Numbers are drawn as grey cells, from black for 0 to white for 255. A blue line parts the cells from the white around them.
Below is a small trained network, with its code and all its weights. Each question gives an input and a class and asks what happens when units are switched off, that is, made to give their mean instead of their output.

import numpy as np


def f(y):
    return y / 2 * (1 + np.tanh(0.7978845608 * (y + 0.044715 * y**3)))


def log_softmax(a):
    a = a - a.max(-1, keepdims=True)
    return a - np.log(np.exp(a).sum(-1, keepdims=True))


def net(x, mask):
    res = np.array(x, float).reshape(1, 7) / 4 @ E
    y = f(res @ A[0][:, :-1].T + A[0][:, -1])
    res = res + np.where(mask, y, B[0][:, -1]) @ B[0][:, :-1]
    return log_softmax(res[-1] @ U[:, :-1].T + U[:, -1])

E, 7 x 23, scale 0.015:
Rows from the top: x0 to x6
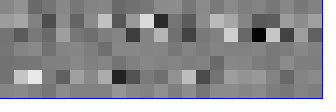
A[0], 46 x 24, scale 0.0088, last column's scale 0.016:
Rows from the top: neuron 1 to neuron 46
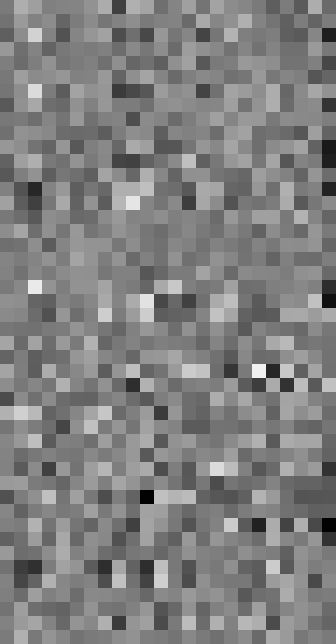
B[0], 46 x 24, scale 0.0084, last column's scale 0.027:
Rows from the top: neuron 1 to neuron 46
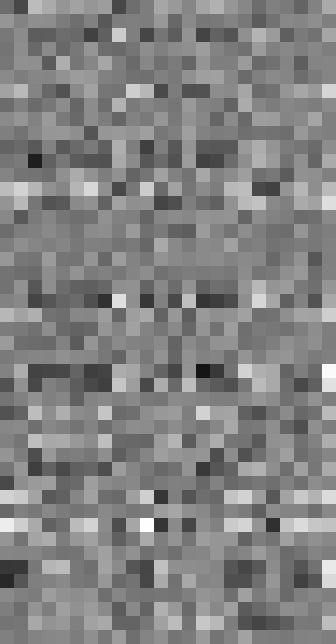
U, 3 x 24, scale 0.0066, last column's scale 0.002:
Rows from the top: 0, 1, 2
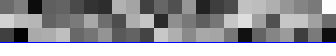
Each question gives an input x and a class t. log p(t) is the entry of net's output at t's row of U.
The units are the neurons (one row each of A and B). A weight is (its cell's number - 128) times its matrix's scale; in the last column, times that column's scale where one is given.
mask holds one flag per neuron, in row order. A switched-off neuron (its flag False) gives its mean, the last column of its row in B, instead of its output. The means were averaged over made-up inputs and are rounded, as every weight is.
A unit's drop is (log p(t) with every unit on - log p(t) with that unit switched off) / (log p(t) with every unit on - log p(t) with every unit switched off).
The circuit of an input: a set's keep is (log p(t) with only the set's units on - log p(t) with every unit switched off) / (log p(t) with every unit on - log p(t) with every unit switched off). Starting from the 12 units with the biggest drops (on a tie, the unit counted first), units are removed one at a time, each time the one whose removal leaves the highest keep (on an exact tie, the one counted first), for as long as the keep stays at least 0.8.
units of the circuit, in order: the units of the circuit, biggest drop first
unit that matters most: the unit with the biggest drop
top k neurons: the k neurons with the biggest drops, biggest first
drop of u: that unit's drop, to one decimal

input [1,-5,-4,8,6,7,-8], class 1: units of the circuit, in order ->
(neuron 36)
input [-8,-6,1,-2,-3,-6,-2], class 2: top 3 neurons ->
(neuron 41; neuron 42; neuron 27)
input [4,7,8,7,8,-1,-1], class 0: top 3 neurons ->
(neuron 28; neuron 22; neuron 34)
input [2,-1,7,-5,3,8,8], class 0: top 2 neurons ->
(neuron 28; neuron 12)
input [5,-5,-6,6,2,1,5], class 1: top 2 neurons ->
(neuron 36; neuron 28)
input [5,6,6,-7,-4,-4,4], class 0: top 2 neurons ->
(neuron 22; neuron 28)
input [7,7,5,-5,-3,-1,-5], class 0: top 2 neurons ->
(neuron 22; neuron 28)
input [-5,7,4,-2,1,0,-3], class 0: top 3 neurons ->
(neuron 22; neuron 28; neuron 34)
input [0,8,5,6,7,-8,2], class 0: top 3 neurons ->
(neuron 22; neuron 34; neuron 28)
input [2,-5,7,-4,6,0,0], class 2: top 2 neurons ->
(neuron 41; neuron 27)
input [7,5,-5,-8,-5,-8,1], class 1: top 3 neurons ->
(neuron 14; neuron 23; neuron 28)
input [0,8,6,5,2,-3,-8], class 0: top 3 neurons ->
(neuron 22; neuron 28; neuron 34)
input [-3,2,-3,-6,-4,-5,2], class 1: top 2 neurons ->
(neuron 14; neuron 28)
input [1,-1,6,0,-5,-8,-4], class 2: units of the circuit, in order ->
(neuron 41)
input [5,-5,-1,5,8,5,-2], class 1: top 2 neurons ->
(neuron 36; neuron 28)
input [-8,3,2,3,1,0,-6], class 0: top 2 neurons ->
(neuron 36; neuron 14)
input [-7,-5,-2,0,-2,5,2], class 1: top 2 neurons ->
(neuron 36; neuron 28)
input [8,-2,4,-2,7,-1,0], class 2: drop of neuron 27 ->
0.2
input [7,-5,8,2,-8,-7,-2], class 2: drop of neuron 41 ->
0.3
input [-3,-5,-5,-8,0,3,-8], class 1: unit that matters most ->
neuron 36
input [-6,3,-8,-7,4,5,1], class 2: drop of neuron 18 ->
0.0
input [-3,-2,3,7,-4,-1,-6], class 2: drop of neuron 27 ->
0.3
